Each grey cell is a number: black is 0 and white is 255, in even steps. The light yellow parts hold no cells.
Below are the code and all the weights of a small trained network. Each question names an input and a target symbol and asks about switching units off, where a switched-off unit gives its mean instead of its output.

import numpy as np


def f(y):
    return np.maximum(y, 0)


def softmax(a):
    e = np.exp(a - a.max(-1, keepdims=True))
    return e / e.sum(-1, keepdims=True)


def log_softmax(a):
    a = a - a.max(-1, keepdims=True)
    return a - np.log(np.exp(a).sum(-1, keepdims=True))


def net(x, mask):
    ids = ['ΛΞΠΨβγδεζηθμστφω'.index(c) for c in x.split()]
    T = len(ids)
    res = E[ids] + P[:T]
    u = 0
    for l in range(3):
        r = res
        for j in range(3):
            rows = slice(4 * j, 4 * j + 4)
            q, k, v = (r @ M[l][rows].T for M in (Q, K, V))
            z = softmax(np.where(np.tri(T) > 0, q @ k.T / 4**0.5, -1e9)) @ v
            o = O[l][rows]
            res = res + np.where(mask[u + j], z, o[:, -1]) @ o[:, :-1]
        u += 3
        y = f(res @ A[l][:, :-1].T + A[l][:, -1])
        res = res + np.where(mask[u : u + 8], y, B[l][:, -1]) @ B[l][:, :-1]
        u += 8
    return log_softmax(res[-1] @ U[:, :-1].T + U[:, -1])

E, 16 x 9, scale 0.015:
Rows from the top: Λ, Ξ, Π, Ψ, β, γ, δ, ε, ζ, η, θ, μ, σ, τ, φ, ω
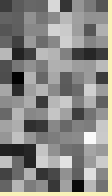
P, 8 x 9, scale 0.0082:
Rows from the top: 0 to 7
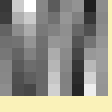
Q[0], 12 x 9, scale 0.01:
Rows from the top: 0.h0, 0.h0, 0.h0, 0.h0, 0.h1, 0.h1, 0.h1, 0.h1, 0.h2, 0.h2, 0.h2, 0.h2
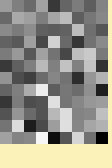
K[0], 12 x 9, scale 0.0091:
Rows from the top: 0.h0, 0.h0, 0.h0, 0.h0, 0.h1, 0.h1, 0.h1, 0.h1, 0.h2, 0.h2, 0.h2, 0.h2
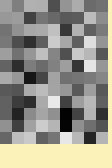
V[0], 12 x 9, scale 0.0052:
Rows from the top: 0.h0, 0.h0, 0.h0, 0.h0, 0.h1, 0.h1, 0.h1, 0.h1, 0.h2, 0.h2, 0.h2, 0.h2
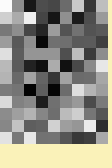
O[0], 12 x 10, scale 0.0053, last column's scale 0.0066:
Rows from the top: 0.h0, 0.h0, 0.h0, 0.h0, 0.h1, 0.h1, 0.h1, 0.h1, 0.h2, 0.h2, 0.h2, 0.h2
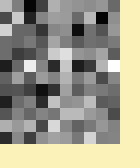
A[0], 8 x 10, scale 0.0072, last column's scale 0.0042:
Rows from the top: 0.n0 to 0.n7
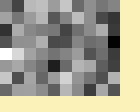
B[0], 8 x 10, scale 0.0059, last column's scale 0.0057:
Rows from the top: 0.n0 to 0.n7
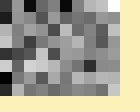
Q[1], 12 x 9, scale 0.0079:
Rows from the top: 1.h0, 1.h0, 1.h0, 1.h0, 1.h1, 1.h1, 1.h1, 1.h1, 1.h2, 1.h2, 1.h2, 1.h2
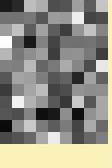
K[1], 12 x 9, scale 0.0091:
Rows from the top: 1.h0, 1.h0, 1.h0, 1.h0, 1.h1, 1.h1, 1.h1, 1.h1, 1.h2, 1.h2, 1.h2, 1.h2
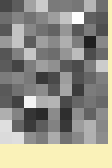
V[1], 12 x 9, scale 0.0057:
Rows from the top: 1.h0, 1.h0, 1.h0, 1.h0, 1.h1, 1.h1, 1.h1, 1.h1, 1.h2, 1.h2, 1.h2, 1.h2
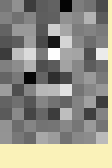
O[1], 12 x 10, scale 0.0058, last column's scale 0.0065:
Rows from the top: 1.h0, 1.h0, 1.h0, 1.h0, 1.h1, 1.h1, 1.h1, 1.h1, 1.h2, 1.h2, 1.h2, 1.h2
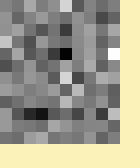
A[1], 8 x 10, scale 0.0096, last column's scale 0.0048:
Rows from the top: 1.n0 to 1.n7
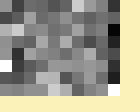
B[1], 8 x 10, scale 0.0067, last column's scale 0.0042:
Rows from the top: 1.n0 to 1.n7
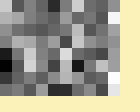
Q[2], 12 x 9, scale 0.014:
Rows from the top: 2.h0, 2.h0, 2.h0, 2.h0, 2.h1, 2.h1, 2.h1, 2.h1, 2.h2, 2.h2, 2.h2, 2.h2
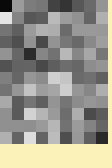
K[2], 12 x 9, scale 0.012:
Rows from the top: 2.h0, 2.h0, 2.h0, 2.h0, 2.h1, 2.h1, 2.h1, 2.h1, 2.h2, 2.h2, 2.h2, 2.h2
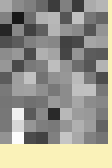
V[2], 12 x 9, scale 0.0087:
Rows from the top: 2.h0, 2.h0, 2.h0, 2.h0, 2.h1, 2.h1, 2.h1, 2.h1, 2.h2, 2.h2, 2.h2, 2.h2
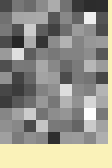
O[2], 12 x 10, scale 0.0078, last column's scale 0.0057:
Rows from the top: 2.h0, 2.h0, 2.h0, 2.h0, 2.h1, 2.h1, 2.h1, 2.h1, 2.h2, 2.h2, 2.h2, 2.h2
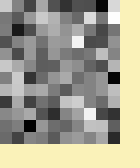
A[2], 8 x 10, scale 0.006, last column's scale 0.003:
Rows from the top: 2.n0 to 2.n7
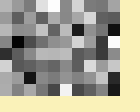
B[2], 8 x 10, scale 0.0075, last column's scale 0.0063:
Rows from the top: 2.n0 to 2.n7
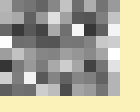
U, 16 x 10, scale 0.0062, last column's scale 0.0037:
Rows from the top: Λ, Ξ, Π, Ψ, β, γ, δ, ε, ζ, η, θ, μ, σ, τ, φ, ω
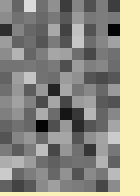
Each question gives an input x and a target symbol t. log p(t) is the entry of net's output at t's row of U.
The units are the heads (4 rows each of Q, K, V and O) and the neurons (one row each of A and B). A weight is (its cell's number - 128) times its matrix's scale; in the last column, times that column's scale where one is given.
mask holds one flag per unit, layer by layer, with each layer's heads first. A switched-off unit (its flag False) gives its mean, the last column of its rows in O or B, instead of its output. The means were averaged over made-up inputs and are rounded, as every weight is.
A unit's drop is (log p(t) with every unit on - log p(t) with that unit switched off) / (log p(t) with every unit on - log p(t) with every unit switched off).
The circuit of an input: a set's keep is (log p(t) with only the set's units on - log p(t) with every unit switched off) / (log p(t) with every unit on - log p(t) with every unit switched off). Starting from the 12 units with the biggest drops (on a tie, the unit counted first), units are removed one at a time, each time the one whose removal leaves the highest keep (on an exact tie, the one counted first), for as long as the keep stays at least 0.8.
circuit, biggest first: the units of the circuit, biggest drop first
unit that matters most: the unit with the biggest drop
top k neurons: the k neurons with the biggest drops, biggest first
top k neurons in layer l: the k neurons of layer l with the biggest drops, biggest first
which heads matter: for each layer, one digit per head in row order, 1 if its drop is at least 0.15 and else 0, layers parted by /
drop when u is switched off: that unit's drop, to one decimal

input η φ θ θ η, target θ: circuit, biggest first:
0.h1, 0.h0, 1.h2
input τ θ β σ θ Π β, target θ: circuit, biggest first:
2.h0, 0.h2
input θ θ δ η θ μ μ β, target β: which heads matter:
000 / 000 / 011
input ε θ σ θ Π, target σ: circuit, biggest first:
0.h2, 2.h2
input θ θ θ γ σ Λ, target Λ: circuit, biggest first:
0.h0, 0.h2
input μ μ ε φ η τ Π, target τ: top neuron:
0.n0
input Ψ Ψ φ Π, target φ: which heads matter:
110 / 000 / 100
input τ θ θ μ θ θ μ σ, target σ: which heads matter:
101 / 000 / 001
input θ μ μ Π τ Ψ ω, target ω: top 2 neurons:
2.n2, 2.n5
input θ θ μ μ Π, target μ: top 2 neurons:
2.n2, 1.n6
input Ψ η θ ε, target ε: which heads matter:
010 / 000 / 001
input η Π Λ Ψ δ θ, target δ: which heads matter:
010 / 000 / 001
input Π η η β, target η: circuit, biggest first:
2.h0, 1.h1
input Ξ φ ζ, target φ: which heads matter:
100 / 000 / 100
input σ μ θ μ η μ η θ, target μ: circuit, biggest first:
2.h0
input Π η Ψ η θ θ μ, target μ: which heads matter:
000 / 000 / 100
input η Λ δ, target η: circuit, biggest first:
2.h0, 0.h1
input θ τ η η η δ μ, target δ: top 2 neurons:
0.n0, 1.n4
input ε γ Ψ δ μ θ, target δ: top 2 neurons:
0.n7, 0.n0
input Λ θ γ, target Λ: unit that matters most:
2.h2
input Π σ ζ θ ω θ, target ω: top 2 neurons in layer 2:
2.n2, 2.n5
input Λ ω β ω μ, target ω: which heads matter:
100 / 000 / 100
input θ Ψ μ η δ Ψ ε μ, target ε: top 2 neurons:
0.n0, 1.n1
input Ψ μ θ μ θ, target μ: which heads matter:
000 / 000 / 100
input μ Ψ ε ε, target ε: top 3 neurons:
0.n0, 0.n5, 1.n2
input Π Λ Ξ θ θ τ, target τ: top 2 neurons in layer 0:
0.n0, 0.n6
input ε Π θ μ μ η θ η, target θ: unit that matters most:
0.h0
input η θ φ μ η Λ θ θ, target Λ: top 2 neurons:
1.n5, 2.n7
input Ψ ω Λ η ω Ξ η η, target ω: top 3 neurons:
2.n2, 2.n5, 1.n7
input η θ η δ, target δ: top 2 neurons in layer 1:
1.n4, 1.n6
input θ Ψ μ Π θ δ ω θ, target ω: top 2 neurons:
2.n2, 2.n7
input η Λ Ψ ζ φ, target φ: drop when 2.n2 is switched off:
0.0
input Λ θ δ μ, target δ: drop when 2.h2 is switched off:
0.7
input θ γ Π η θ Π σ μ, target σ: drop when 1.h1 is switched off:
0.1
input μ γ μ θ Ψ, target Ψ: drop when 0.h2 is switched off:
0.2
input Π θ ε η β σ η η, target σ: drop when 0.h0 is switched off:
0.4
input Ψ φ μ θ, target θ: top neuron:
0.n5
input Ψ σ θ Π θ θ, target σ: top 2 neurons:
1.n5, 2.n7
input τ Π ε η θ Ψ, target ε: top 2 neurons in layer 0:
0.n0, 0.n7
